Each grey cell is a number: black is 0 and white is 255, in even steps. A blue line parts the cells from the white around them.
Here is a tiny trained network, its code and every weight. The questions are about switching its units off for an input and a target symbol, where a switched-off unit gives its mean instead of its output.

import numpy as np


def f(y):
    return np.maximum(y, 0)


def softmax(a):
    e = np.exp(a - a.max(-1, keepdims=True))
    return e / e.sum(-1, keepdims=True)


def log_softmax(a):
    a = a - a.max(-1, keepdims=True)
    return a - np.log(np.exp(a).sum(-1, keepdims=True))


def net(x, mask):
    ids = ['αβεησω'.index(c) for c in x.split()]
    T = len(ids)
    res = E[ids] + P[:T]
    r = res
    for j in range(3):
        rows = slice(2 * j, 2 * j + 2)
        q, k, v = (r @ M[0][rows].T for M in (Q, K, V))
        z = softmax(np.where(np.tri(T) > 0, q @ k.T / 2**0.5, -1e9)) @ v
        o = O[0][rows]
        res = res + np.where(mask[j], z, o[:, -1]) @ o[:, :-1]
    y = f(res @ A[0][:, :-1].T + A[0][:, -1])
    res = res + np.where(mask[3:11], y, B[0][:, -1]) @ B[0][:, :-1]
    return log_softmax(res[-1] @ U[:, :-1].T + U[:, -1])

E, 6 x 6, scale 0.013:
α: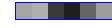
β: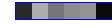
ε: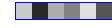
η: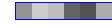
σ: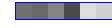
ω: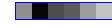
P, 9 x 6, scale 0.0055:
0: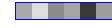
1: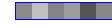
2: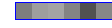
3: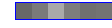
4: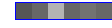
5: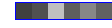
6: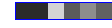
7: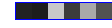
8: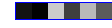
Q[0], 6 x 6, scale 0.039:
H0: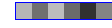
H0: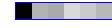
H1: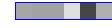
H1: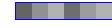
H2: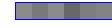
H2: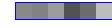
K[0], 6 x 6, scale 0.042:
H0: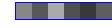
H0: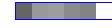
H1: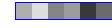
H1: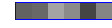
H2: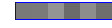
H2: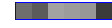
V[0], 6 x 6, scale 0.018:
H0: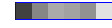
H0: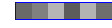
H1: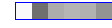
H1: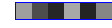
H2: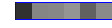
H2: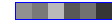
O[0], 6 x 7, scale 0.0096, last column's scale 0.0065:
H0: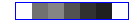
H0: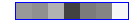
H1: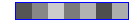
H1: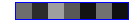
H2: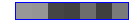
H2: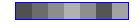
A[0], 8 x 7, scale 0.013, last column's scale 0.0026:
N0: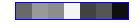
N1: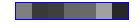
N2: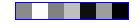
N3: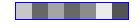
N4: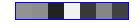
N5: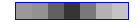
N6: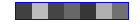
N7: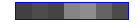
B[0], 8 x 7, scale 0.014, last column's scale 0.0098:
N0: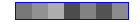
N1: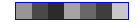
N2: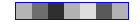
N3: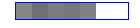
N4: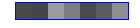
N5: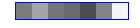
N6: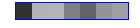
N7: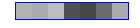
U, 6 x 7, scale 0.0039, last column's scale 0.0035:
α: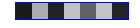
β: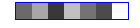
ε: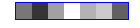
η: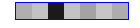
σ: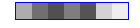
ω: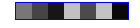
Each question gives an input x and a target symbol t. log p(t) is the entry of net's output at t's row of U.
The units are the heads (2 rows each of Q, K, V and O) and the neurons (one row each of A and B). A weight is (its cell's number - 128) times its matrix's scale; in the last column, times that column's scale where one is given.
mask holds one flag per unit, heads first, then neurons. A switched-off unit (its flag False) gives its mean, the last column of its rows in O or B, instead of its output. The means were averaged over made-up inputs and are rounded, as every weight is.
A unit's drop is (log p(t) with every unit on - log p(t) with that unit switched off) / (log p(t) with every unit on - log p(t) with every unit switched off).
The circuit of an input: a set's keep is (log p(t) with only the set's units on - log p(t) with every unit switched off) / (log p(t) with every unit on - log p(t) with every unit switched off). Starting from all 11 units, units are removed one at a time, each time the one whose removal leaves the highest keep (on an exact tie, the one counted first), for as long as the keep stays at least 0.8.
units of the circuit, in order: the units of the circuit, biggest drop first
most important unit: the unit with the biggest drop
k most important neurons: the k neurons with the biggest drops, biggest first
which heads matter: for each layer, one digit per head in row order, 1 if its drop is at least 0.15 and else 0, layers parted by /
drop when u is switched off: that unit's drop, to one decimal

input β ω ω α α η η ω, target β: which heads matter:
001
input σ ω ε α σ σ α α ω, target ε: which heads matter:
101
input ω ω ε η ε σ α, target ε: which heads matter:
101
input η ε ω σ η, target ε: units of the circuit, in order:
H2, N5
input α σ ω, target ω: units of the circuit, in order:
N1, H1
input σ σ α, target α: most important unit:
H0
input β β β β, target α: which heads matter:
110
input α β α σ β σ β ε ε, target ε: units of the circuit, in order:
H0, H1, N5
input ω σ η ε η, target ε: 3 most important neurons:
N5, N1, N7
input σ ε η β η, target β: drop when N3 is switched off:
0.7
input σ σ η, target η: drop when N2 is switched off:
0.7
